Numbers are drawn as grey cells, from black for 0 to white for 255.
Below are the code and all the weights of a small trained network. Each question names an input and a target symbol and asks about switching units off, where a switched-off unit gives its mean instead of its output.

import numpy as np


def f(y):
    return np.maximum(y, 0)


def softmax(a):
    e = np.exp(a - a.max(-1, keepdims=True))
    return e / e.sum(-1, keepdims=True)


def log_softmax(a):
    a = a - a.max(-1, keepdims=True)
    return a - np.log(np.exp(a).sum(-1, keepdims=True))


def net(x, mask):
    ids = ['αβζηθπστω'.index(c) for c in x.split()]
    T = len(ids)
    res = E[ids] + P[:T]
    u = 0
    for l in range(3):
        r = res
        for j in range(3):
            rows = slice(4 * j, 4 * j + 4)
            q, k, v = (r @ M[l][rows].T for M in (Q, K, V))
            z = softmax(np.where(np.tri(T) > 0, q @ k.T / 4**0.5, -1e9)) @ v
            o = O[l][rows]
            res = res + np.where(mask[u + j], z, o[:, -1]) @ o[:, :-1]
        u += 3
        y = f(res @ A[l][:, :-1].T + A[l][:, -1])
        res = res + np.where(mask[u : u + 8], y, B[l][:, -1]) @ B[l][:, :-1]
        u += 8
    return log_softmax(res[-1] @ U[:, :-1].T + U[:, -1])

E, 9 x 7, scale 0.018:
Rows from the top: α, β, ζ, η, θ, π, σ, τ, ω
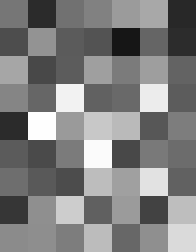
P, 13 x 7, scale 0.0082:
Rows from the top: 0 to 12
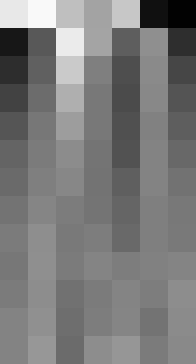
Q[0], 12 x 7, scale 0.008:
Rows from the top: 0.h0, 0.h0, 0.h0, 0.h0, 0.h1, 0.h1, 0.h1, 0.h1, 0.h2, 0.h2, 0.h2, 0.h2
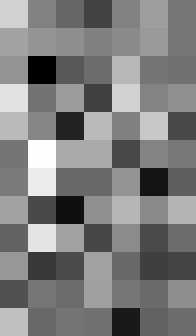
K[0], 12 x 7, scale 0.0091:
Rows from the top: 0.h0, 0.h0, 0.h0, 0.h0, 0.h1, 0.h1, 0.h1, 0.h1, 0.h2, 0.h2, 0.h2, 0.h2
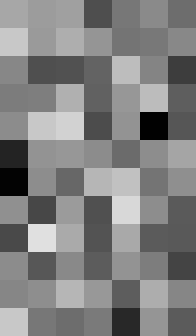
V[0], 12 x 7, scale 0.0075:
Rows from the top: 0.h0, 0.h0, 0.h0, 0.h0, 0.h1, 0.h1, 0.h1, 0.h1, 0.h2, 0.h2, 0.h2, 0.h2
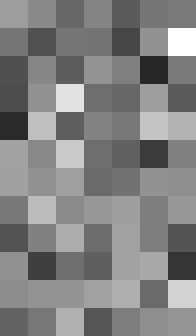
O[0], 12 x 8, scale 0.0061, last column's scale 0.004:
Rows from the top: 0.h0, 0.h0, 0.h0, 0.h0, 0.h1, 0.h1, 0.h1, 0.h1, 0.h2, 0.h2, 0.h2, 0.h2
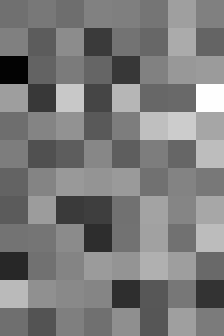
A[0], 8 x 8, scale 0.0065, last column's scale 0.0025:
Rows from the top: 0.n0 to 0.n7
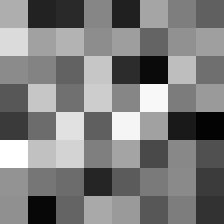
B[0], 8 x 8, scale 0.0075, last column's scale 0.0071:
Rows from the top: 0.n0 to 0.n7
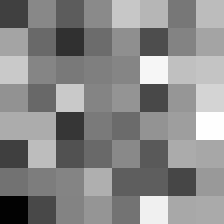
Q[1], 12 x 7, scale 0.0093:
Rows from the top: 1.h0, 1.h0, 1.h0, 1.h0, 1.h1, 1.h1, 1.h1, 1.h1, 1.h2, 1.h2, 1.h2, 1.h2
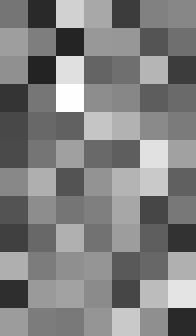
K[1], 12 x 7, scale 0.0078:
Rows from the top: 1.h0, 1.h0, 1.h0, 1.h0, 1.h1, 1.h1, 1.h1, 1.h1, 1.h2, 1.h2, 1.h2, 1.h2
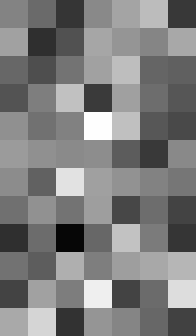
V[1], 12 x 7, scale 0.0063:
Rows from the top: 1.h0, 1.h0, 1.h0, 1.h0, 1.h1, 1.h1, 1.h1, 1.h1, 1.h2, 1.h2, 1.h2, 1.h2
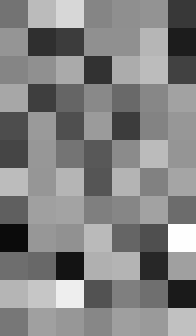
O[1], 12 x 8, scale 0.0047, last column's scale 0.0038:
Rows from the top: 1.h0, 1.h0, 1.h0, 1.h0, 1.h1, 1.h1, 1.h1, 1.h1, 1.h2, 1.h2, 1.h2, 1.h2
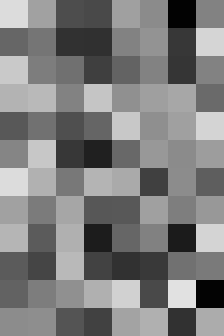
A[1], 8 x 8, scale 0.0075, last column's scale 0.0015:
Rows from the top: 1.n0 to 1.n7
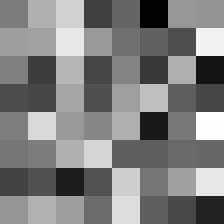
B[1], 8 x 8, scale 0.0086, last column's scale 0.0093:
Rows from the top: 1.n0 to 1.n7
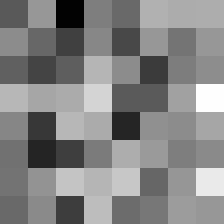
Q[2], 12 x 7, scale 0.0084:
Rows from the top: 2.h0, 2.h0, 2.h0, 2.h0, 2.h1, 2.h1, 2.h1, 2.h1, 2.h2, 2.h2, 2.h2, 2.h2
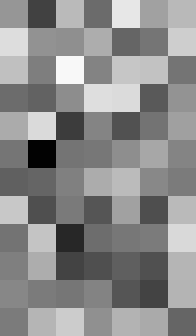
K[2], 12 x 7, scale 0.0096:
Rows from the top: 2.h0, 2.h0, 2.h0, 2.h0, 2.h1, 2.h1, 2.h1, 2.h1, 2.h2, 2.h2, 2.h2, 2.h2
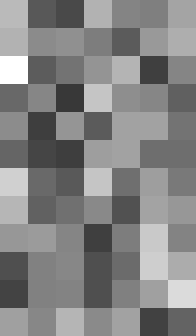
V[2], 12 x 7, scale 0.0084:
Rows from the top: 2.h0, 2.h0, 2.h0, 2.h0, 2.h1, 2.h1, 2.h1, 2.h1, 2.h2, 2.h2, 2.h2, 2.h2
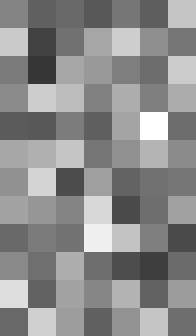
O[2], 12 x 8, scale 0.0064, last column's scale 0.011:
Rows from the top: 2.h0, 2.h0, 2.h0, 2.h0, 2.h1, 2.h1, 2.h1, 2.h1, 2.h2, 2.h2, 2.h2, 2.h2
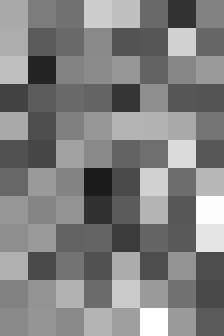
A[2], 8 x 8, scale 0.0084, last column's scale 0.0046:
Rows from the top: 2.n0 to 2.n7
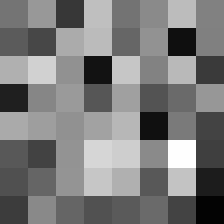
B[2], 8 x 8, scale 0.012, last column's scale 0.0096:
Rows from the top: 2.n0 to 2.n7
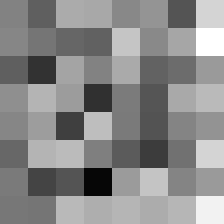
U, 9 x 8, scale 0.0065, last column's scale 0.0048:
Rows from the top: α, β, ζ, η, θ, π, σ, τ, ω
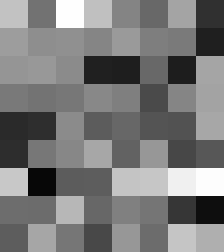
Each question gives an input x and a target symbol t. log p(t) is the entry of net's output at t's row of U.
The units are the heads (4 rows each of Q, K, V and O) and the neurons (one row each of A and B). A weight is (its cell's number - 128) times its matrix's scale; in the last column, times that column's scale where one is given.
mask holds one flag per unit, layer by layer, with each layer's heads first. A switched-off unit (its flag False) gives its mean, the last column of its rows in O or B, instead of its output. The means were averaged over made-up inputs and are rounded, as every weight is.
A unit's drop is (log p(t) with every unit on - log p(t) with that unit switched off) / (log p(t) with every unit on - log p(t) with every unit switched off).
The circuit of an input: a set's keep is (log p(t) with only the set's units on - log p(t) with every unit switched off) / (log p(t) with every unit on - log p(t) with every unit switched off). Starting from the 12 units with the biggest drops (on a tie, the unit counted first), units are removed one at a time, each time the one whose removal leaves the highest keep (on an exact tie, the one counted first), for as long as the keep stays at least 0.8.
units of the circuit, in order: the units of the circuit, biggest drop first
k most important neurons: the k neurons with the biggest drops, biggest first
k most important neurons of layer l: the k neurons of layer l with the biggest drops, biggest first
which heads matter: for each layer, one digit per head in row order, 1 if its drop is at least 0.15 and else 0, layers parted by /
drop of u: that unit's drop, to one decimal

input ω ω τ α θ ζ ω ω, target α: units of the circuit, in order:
(1.h0, 2.n5, 2.h1)
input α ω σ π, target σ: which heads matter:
000 / 001 / 000
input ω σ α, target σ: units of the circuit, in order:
(2.n1)
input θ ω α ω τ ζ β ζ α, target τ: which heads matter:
001 / 001 / 110
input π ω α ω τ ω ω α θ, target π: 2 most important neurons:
(1.n0, 1.n3)
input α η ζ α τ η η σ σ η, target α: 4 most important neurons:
(0.n4, 2.n5, 2.n0, 0.n1)
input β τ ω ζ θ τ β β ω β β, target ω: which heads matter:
000 / 000 / 100
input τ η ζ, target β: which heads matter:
001 / 001 / 110
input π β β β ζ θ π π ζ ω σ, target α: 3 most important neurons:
(2.n5, 1.n3, 1.n5)
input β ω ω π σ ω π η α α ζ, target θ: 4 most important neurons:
(2.n5, 2.n6, 1.n6, 0.n7)
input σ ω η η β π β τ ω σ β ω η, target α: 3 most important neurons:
(2.n5, 0.n1, 0.n4)
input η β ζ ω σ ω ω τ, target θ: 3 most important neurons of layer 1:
(1.n0, 1.n2, 1.n4)
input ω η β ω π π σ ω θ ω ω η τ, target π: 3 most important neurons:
(1.n0, 2.n0, 2.n1)
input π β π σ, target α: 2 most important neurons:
(1.n3, 2.n5)
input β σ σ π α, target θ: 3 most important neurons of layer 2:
(2.n5, 2.n6, 2.n7)
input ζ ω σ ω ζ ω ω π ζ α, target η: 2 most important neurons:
(1.n5, 2.n4)
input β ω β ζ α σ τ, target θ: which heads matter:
011 / 100 / 011
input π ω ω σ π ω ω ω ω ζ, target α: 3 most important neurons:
(0.n0, 1.n5, 1.n3)
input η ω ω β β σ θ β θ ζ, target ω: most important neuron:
(0.n4)
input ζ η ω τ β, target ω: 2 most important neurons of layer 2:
(2.n3, 2.n7)
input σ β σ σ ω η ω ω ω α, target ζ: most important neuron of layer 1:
(1.n7)
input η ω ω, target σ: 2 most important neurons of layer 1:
(1.n6, 1.n3)
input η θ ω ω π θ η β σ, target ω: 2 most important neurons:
(0.n4, 1.n6)
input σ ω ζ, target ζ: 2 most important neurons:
(0.n3, 1.n7)
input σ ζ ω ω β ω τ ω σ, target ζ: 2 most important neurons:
(0.n3, 1.n7)
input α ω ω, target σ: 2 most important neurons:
(0.n4, 0.n2)
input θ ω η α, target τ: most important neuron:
(1.n0)
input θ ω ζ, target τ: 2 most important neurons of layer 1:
(1.n0, 1.n4)
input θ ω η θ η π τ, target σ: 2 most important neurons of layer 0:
(0.n7, 0.n0)
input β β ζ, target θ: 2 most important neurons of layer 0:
(0.n7, 0.n0)
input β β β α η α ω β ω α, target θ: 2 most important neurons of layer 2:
(2.n5, 2.n6)
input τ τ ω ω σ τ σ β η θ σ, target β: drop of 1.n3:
0.2
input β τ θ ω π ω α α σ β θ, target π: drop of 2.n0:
0.1
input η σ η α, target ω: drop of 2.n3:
0.2
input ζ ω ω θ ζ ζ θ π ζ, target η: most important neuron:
(1.n5)
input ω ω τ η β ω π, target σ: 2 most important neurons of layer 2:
(2.n1, 2.n5)
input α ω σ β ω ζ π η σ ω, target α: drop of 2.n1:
0.1
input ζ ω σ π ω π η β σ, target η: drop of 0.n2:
0.2
